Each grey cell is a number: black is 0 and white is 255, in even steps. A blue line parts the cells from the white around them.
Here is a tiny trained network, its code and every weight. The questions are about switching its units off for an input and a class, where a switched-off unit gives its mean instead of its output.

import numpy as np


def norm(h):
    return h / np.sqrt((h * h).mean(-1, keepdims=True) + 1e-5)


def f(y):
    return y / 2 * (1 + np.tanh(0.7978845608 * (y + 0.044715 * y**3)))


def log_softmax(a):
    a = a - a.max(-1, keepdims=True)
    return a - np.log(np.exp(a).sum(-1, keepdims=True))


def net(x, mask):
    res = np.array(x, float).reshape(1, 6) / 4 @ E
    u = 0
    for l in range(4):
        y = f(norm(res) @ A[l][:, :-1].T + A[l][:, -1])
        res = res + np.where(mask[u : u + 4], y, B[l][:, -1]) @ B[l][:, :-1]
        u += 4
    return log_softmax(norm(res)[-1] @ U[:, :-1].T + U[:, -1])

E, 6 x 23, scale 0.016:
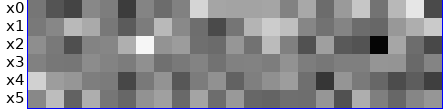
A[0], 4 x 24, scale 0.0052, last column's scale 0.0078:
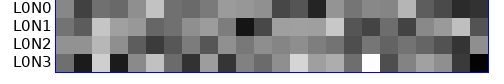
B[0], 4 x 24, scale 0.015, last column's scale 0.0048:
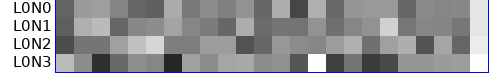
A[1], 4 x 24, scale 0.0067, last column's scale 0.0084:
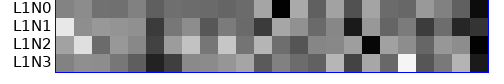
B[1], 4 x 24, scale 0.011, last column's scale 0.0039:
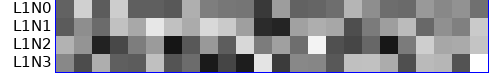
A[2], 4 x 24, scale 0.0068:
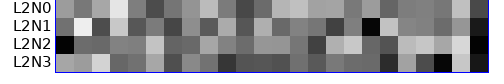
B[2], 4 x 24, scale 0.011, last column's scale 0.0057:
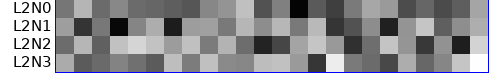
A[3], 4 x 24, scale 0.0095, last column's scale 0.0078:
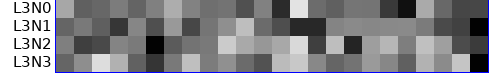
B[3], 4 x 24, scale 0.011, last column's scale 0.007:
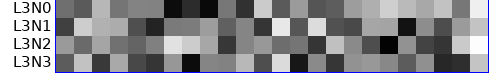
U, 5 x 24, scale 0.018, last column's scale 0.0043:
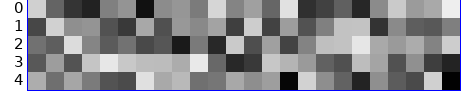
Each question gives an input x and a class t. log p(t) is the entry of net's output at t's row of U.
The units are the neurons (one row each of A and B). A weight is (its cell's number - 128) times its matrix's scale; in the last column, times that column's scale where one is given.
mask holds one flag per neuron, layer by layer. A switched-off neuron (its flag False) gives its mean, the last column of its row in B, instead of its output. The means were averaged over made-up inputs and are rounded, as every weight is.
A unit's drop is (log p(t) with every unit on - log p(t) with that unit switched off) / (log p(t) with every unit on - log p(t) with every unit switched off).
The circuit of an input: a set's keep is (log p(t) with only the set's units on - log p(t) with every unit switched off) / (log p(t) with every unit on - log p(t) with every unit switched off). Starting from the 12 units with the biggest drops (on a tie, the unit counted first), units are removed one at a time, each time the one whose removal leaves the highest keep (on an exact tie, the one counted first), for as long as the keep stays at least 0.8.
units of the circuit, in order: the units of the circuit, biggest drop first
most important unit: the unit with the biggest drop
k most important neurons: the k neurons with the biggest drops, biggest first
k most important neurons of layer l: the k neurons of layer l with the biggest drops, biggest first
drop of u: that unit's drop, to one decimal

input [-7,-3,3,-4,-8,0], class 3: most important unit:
L2N2
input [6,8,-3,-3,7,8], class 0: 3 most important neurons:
L1N2, L2N1, L0N0
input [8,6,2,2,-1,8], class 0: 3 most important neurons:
L1N2, L2N1, L2N3
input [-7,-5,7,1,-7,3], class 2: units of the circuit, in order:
L3N0, L0N2
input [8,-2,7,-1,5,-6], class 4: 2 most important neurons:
L3N2, L1N3
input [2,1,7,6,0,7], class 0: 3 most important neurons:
L1N2, L2N1, L1N3
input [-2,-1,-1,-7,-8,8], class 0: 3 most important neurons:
L2N1, L1N2, L0N2
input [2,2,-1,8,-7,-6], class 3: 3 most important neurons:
L2N2, L1N2, L2N1
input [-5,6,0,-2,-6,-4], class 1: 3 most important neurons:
L0N1, L0N2, L3N3
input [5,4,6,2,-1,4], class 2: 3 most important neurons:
L3N0, L0N3, L2N3
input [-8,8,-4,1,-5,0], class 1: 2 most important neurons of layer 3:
L3N3, L3N2
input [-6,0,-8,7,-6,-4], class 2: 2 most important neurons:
L1N3, L0N2
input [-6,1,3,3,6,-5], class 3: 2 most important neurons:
L1N1, L3N2
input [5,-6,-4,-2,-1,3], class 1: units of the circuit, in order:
L3N1
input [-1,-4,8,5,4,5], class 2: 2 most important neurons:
L3N0, L0N3
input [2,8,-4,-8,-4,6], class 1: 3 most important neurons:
L0N3, L3N3, L0N1
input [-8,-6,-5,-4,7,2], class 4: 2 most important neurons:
L2N3, L2N2
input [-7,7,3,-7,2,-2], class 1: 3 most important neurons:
L3N3, L0N1, L3N2
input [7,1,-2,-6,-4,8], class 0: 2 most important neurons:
L1N2, L2N1
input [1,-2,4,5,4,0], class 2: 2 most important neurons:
L3N0, L2N2
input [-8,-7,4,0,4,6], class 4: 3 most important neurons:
L2N3, L0N3, L0N1
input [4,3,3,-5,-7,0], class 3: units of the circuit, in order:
L2N2
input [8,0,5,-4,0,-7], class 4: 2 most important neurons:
L3N2, L1N2
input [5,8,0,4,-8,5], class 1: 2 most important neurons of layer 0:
L0N2, L0N1
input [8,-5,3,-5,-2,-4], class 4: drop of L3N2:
1.5
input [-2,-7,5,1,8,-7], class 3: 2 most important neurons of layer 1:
L1N1, L1N2
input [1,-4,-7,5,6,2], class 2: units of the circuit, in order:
L1N3
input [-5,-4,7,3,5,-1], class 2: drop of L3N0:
1.0
